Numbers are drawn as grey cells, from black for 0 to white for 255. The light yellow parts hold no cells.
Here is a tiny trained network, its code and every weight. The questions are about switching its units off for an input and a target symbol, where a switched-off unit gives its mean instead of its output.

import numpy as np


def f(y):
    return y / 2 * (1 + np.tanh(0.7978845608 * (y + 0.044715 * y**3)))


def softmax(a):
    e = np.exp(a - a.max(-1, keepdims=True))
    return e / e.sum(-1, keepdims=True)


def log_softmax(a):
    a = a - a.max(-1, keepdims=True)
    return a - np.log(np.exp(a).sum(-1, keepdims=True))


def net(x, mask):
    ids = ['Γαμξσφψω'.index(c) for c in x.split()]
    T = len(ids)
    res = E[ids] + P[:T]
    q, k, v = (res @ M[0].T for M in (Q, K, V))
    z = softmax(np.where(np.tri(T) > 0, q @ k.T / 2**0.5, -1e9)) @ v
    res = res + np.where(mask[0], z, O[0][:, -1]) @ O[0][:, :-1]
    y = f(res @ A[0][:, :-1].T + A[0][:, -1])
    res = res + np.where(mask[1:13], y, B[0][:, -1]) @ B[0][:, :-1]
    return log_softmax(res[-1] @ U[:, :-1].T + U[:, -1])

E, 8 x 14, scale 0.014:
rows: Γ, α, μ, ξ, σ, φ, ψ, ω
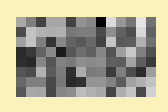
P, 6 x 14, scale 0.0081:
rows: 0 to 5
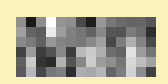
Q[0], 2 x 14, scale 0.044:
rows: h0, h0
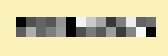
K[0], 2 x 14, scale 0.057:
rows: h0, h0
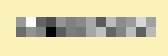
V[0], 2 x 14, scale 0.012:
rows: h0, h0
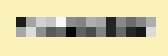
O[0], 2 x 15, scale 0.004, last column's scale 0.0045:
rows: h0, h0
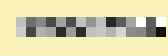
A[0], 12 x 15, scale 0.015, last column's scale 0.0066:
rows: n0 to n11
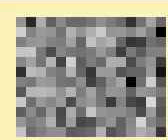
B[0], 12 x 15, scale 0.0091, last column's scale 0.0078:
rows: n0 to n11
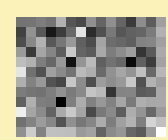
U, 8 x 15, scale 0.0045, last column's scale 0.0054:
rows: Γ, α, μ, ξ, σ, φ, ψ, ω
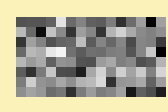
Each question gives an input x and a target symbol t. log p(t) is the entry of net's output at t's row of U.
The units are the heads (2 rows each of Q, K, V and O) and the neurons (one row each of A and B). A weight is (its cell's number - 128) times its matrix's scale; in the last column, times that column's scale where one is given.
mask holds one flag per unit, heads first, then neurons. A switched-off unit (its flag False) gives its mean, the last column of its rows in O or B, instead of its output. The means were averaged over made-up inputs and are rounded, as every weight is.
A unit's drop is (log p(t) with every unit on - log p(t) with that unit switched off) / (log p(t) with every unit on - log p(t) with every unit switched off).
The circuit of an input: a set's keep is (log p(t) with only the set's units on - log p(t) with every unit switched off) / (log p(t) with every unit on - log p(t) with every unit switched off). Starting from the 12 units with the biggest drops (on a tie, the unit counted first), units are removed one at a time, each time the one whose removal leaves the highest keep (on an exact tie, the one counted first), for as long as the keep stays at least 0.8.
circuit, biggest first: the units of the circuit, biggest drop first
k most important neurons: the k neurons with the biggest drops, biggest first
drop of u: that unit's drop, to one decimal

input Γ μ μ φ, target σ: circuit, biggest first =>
(h0 n9)
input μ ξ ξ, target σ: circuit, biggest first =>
(h0 n9)
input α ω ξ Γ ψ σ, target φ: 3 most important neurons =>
(n11 n1 n4)
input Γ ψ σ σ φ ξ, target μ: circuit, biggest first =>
(n1 h0)
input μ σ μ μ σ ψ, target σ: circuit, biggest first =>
(n9 h0)
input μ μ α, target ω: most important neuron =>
(n4)
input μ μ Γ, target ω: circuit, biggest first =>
(h0 n4)
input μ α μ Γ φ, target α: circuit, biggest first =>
(h0 n5)
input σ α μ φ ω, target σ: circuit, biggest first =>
(n9 h0)
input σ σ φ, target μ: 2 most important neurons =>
(n1 n8)
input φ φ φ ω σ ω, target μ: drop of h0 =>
0.9
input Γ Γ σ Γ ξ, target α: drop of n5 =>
0.6
